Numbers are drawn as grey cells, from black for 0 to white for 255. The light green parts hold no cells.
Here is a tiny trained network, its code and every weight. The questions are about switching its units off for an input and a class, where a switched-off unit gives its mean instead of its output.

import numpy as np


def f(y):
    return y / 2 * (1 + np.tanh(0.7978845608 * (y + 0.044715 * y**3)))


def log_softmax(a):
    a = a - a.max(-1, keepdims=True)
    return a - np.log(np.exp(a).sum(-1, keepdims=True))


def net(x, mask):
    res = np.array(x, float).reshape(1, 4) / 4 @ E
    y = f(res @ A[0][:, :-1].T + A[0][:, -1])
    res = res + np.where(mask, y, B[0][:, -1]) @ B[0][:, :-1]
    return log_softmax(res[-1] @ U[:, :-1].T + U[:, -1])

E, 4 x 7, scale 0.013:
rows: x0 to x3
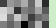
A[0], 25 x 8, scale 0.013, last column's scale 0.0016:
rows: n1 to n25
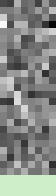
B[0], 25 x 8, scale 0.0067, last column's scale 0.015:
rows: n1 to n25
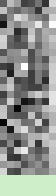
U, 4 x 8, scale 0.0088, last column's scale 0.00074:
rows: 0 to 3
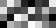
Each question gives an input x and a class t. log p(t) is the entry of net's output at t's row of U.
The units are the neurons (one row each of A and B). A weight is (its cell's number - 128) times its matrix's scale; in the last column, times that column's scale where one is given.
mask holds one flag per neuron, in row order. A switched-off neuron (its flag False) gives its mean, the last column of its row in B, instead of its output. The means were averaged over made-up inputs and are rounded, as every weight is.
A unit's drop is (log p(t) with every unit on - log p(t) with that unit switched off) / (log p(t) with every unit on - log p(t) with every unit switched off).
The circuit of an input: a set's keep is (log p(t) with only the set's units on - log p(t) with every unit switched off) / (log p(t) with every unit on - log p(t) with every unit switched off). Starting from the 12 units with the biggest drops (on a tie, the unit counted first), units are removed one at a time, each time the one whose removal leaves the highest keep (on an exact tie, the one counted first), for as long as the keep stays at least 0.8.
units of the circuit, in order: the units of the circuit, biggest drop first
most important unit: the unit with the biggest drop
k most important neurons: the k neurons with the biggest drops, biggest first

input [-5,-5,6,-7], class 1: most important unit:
n16
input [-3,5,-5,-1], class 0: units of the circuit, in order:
n13; n6
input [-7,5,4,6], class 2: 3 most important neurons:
n3; n22; n10
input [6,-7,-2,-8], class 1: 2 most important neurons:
n17; n16
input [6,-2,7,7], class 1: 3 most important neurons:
n6; n23; n7
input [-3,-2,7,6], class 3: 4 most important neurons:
n4; n14; n3; n16
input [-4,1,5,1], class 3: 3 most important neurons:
n4; n14; n11
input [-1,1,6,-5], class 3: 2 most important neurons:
n4; n3
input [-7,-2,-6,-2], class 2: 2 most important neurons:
n10; n4
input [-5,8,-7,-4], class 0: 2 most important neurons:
n13; n4
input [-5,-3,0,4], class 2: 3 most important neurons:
n10; n22; n16
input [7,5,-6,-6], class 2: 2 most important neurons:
n11; n19
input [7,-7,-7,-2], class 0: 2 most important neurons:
n15; n4
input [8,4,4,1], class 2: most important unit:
n11
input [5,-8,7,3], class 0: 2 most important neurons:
n15; n1
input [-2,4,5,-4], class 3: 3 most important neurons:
n4; n15; n3
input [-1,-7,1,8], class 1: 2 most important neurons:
n6; n23
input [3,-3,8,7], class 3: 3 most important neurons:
n4; n14; n16
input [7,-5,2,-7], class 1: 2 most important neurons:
n16; n17
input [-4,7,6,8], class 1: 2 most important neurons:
n6; n23
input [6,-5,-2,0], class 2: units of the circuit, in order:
n19
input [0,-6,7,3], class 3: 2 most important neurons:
n14; n4
